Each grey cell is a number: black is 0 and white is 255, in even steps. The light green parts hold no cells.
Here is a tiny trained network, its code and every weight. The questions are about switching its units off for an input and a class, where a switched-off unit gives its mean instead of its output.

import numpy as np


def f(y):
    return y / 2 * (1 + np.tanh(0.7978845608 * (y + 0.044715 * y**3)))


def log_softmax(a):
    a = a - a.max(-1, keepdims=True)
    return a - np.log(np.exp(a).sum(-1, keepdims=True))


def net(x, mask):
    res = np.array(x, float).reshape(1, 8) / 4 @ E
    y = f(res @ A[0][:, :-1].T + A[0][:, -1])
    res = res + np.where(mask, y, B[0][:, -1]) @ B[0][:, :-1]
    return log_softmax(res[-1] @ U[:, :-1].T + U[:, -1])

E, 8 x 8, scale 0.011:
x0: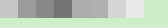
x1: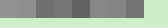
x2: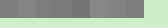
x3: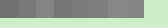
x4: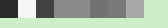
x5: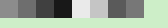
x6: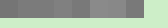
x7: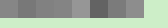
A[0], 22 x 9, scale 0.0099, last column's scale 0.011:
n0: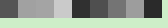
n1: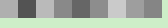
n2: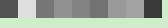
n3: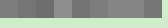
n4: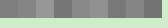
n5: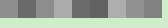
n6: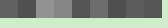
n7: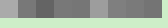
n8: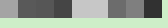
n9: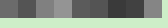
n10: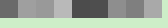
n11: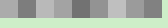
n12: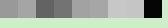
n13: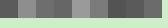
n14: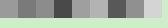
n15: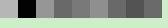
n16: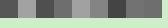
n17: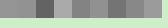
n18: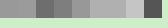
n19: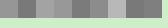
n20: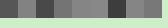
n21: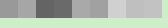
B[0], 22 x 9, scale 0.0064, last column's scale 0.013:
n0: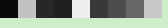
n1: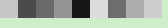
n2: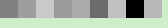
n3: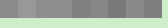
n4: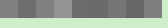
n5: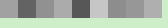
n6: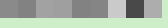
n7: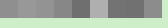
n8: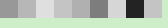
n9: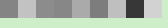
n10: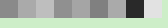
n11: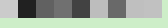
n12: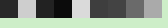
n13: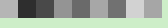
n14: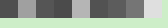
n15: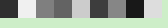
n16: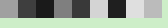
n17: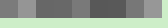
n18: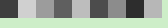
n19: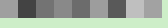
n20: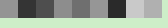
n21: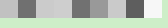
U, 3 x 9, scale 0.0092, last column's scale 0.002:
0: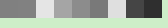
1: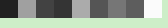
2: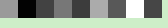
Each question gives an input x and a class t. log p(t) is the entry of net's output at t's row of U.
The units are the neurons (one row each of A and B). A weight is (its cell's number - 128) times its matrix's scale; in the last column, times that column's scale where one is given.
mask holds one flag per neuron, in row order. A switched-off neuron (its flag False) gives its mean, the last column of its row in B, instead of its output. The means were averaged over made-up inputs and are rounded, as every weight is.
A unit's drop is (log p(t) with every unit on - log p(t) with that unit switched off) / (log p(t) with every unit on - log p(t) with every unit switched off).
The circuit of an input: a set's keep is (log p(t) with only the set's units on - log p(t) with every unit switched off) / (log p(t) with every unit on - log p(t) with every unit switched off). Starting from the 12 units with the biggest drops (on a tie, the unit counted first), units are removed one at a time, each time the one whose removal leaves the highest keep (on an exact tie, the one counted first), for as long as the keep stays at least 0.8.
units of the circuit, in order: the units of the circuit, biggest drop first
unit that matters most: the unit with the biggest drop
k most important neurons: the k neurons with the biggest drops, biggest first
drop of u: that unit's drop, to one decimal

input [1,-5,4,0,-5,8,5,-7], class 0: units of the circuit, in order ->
(n8)
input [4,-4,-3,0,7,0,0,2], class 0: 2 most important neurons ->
(n21, n0)
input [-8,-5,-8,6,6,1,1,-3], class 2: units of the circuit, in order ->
(n16, n13)
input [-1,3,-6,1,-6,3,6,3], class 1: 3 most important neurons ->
(n21, n15, n14)
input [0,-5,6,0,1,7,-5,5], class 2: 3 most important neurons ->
(n15, n16, n0)
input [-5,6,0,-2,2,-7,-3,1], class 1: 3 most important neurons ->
(n0, n21, n8)
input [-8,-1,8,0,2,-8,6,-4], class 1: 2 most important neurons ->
(n0, n21)
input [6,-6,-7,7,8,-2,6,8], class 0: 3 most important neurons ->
(n21, n2, n14)
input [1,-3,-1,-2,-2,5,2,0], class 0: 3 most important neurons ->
(n8, n0, n12)
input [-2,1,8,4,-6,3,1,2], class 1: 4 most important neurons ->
(n21, n15, n14, n10)
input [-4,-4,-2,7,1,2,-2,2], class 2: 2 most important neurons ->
(n15, n0)
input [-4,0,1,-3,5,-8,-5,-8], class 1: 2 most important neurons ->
(n0, n21)
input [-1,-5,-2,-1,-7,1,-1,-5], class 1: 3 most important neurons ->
(n21, n15, n10)
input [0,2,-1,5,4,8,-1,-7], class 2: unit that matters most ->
n16
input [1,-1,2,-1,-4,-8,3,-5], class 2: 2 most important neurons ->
(n11, n1)
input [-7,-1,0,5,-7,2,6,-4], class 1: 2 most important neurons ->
(n15, n21)
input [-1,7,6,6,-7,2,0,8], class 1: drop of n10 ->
0.2
